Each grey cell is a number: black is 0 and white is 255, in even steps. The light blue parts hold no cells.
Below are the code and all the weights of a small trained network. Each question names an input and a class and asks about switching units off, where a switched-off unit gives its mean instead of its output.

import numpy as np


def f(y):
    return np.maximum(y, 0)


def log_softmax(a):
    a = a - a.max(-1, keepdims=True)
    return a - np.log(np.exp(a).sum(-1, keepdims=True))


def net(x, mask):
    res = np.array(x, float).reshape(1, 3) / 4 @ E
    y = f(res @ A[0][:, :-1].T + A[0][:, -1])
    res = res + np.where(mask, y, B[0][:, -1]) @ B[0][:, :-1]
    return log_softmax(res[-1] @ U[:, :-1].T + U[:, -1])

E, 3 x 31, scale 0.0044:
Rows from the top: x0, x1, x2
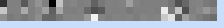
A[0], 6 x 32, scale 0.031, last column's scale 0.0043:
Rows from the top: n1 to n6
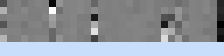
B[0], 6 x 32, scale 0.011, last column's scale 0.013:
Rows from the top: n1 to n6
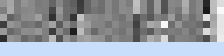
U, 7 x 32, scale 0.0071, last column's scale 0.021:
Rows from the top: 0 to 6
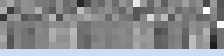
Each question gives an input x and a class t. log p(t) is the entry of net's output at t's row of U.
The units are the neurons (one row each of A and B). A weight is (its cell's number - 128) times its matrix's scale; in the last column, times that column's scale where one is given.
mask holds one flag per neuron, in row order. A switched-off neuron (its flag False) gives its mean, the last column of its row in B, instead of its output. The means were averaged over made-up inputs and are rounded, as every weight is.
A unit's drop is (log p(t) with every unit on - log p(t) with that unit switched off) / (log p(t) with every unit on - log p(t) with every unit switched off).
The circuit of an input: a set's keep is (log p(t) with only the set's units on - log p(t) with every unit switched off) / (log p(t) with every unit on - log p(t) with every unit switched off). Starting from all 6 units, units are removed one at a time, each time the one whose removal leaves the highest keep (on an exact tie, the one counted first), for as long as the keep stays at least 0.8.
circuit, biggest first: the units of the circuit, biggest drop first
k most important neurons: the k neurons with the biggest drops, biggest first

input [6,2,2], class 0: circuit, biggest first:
(n1)
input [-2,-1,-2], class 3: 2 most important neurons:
(n5; n1)
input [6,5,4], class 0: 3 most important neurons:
(n1; n4; n3)
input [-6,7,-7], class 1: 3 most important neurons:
(n3; n4; n1)
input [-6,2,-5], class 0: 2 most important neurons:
(n2; n5)
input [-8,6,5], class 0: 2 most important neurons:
(n2; n4)
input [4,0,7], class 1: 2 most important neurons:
(n5; n2)
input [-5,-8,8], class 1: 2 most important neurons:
(n5; n6)
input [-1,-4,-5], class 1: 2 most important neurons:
(n3; n6)
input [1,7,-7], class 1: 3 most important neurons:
(n3; n4; n2)
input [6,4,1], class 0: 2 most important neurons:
(n1; n4)
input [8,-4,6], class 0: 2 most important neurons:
(n1; n3)
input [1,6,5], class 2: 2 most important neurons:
(n6; n3)
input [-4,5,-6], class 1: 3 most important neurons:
(n3; n4; n1)
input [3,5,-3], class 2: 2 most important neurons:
(n6; n2)
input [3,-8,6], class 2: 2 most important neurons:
(n4; n3)
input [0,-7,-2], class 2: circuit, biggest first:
(n4)
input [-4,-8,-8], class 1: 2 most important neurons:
(n3; n6)
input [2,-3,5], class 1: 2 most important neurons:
(n5; n6)
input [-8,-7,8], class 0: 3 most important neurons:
(n2; n3; n6)
